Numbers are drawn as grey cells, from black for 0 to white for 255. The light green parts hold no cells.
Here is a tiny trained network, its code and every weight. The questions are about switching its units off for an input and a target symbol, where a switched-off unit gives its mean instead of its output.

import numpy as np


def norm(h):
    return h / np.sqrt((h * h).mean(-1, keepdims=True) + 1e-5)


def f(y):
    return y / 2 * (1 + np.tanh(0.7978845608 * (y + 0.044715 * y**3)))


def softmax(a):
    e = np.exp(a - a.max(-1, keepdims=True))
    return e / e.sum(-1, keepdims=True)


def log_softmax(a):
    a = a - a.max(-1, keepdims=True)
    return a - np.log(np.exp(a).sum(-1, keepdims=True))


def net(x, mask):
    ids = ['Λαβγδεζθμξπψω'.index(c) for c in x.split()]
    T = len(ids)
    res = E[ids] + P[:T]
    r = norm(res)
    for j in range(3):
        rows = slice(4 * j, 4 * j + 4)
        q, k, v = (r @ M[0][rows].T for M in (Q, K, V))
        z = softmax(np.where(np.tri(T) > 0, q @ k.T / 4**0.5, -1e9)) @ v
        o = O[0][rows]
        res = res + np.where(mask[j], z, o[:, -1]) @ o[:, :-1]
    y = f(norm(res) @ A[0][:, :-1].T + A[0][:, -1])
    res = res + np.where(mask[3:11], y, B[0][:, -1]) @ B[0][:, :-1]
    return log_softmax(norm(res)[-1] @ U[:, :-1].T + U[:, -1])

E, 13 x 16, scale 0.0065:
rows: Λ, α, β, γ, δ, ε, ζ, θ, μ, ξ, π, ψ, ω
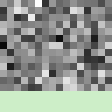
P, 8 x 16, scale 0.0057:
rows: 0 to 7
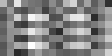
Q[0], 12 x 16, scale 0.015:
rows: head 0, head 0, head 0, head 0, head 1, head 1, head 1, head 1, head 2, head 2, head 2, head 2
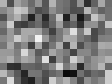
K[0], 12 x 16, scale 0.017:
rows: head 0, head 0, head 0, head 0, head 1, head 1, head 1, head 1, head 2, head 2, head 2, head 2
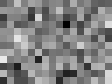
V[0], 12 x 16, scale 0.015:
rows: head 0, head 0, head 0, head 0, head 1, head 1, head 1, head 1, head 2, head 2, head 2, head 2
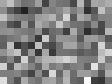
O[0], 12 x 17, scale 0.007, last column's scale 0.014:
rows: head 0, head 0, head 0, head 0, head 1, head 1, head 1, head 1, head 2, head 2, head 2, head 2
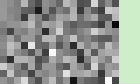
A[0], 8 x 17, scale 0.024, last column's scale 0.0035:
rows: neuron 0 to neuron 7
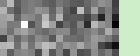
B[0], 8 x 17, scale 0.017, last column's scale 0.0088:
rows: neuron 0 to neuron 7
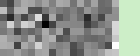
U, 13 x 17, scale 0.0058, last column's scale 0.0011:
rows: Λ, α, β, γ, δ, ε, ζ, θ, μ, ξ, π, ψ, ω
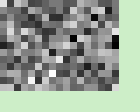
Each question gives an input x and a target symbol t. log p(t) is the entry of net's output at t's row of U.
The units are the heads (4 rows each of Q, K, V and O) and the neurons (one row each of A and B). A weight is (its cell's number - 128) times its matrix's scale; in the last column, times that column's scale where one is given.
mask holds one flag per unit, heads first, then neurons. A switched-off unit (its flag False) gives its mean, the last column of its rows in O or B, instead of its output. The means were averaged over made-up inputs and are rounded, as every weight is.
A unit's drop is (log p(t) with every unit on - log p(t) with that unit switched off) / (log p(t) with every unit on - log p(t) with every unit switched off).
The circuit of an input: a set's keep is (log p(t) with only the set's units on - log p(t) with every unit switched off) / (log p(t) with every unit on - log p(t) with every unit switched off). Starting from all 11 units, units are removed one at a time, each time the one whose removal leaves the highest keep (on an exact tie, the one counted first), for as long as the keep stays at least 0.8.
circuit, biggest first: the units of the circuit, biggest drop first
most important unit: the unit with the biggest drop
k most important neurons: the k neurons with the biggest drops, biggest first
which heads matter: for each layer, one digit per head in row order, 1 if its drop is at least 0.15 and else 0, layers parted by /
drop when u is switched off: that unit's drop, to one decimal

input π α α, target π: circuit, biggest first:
[head 1]
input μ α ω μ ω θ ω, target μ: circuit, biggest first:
[head 2; neuron 4]
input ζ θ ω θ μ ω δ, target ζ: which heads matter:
001
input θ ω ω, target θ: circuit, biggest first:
[head 2; neuron 7]
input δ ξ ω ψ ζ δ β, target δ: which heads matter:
001
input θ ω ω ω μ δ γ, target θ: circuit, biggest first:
[head 2; neuron 7]
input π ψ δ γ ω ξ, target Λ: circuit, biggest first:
[neuron 1; head 2]
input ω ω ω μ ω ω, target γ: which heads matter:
101
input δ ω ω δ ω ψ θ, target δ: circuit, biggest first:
[head 2; neuron 3]
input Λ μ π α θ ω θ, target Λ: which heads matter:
010
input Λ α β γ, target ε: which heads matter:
010
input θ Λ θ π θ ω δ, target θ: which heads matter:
001
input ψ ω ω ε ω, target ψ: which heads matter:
111
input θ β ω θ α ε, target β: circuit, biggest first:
[head 2]
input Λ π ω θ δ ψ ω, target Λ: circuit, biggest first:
[head 1; neuron 1; head 2]
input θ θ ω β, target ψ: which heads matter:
101
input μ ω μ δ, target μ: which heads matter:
010
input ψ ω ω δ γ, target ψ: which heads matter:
111
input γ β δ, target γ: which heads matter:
100
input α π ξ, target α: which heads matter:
001
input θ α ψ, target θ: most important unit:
head 2
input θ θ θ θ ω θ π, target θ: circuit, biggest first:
[neuron 7; head 2]
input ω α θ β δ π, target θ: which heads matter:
000
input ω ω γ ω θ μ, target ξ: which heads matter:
100
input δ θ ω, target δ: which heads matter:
001
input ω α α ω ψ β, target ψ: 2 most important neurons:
[neuron 0; neuron 5]
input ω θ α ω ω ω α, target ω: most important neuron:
[neuron 6]
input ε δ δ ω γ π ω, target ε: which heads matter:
000
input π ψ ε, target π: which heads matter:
011
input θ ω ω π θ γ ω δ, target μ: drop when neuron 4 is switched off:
0.3
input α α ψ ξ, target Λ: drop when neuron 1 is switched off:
0.7
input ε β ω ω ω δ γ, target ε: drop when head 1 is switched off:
0.1
